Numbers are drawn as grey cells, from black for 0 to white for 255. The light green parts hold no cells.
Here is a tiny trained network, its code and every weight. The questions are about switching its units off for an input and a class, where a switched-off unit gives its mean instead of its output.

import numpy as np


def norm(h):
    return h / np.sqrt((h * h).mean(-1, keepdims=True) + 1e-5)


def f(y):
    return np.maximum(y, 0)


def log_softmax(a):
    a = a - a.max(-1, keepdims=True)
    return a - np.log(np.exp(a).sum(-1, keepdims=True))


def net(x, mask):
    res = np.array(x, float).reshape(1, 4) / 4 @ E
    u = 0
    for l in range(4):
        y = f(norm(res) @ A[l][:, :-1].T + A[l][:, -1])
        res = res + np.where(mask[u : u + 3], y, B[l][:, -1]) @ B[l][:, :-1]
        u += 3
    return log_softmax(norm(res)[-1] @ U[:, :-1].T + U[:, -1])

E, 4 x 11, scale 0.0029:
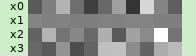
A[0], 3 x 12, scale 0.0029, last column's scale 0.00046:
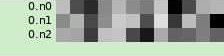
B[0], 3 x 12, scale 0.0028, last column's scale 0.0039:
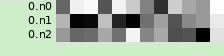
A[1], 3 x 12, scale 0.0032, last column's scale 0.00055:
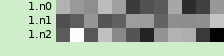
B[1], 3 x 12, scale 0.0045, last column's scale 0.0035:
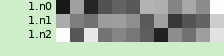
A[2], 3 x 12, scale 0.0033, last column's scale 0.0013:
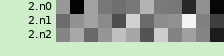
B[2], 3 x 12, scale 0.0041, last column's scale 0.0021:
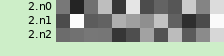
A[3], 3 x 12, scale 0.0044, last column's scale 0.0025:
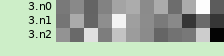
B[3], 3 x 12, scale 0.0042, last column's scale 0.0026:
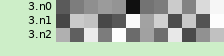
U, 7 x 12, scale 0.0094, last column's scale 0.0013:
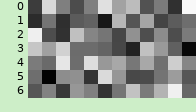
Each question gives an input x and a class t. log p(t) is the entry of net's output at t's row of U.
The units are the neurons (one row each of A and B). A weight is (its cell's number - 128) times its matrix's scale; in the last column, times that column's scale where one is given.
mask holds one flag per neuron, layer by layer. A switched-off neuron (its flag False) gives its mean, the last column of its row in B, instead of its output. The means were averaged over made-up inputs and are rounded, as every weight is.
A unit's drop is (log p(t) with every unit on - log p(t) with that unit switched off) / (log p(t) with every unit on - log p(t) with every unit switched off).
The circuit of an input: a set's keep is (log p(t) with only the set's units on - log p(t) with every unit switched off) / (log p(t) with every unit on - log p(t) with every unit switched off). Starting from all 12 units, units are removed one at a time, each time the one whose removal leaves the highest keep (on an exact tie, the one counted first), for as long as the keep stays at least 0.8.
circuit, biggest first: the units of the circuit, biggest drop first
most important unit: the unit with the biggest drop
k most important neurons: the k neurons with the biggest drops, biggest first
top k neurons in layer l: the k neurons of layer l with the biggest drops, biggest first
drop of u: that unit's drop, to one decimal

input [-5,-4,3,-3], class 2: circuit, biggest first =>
(0.n1 0.n2)
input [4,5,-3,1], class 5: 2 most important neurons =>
(2.n0 0.n0)
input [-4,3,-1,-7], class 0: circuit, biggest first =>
(3.n1)
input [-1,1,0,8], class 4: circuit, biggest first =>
(1.n0 3.n2)
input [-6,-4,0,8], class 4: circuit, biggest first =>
(0.n0 3.n2)
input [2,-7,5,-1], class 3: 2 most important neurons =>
(1.n2 0.n0)
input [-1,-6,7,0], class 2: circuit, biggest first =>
(1.n0 0.n1)
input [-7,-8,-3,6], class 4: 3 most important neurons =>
(0.n0 3.n2 1.n0)
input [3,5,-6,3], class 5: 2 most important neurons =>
(2.n0 0.n0)
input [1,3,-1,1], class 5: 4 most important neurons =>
(0.n0 1.n0 2.n0 2.n1)
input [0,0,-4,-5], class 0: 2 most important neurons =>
(0.n1 0.n2)
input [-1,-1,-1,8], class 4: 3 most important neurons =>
(1.n0 0.n1 3.n2)
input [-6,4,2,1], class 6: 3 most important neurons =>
(0.n1 0.n0 3.n0)
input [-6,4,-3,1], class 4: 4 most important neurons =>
(0.n0 3.n2 2.n1 1.n0)
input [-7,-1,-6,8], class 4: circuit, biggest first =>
(0.n0)
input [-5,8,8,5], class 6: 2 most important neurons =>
(0.n1 3.n0)
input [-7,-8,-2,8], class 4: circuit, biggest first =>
(0.n0 3.n2)
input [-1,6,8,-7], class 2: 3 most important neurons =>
(0.n0 0.n1 0.n2)
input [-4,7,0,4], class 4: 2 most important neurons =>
(0.n0 1.n0)
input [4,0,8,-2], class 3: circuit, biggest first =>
(1.n2)
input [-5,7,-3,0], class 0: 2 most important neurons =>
(0.n0 3.n1)
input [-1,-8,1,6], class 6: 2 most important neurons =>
(1.n2 3.n0)
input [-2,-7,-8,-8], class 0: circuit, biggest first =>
(3.n1 0.n1)
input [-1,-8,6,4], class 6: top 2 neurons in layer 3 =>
(3.n0 3.n1)
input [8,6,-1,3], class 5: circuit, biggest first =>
(0.n0 2.n0)
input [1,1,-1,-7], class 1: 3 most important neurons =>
(1.n0 0.n0 2.n1)
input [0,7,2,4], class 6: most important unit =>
0.n0
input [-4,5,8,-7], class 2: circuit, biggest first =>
(0.n1 0.n2)
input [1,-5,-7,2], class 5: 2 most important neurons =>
(2.n0 1.n2)
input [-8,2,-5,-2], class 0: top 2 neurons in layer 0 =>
(0.n0 0.n2)
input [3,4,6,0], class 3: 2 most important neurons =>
(1.n2 1.n0)
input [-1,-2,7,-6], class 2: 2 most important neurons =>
(0.n0 0.n1)
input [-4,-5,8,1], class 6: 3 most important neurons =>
(0.n1 3.n0 1.n1)
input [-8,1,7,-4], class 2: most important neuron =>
(0.n1)
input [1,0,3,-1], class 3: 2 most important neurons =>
(1.n2 0.n0)
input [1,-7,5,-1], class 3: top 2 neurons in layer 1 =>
(1.n2 1.n1)
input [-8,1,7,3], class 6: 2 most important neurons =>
(0.n1 3.n0)
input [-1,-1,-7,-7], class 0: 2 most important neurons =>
(3.n1 0.n1)
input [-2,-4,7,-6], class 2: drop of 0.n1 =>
0.2
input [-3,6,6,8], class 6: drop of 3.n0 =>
0.3
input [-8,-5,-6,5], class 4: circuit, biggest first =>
(0.n0)
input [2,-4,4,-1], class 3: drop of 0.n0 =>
0.1
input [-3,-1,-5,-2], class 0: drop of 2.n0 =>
0.0
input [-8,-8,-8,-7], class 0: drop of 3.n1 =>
0.1
